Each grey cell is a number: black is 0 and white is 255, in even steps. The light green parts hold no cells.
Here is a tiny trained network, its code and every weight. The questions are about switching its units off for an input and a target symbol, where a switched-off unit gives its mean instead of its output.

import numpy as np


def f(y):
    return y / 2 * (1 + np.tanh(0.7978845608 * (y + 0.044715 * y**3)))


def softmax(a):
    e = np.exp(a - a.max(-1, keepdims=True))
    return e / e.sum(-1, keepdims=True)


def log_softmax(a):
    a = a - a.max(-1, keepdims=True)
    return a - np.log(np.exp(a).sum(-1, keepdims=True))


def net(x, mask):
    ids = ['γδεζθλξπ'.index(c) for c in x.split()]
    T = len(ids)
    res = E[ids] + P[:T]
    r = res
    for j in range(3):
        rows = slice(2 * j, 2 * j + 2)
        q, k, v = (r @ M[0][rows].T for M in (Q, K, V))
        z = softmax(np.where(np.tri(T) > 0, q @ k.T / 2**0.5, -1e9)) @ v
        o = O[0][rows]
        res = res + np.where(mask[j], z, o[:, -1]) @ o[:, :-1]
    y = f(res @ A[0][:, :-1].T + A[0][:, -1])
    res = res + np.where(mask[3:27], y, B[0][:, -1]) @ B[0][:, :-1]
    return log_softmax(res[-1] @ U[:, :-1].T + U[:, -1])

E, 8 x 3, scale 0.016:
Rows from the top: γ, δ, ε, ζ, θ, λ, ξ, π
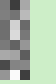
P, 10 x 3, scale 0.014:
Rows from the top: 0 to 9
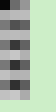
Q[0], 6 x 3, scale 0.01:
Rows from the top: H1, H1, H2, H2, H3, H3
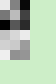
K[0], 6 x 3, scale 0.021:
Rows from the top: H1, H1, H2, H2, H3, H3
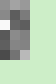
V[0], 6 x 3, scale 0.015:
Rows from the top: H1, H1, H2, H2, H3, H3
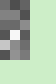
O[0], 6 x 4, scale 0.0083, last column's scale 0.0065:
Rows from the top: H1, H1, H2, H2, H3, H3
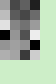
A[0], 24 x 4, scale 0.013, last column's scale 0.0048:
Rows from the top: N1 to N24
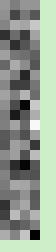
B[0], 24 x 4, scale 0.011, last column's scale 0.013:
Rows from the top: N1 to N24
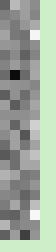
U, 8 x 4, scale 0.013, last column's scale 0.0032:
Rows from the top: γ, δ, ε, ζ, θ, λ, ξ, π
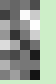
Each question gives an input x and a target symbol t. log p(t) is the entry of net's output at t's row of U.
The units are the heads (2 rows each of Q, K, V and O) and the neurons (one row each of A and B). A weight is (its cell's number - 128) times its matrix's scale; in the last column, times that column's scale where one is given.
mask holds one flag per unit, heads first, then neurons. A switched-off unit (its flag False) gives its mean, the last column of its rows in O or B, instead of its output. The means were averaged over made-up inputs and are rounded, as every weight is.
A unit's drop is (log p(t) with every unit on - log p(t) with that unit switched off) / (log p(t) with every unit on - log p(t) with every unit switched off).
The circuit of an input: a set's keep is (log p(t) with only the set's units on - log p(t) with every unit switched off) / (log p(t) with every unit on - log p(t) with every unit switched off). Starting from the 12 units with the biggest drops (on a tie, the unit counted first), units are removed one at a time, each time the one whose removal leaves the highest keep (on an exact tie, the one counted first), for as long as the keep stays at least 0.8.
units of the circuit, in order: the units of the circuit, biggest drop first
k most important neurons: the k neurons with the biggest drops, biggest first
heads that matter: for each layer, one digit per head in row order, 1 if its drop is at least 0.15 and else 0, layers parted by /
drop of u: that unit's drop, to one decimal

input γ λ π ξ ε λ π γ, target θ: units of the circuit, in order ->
H2; N24
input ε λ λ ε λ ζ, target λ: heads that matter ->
111
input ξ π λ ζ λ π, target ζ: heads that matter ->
001
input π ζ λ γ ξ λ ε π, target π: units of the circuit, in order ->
H2
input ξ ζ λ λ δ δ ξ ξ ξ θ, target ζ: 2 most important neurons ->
N8; N21
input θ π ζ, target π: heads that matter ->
011
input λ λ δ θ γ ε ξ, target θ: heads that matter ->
100
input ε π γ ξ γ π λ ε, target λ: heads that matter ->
111
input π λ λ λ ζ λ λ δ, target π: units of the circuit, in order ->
H2; N21; N14
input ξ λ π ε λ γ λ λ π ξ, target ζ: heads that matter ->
111
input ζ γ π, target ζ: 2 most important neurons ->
N8; N11
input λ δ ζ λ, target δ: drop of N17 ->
0.0
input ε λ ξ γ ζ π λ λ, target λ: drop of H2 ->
0.4
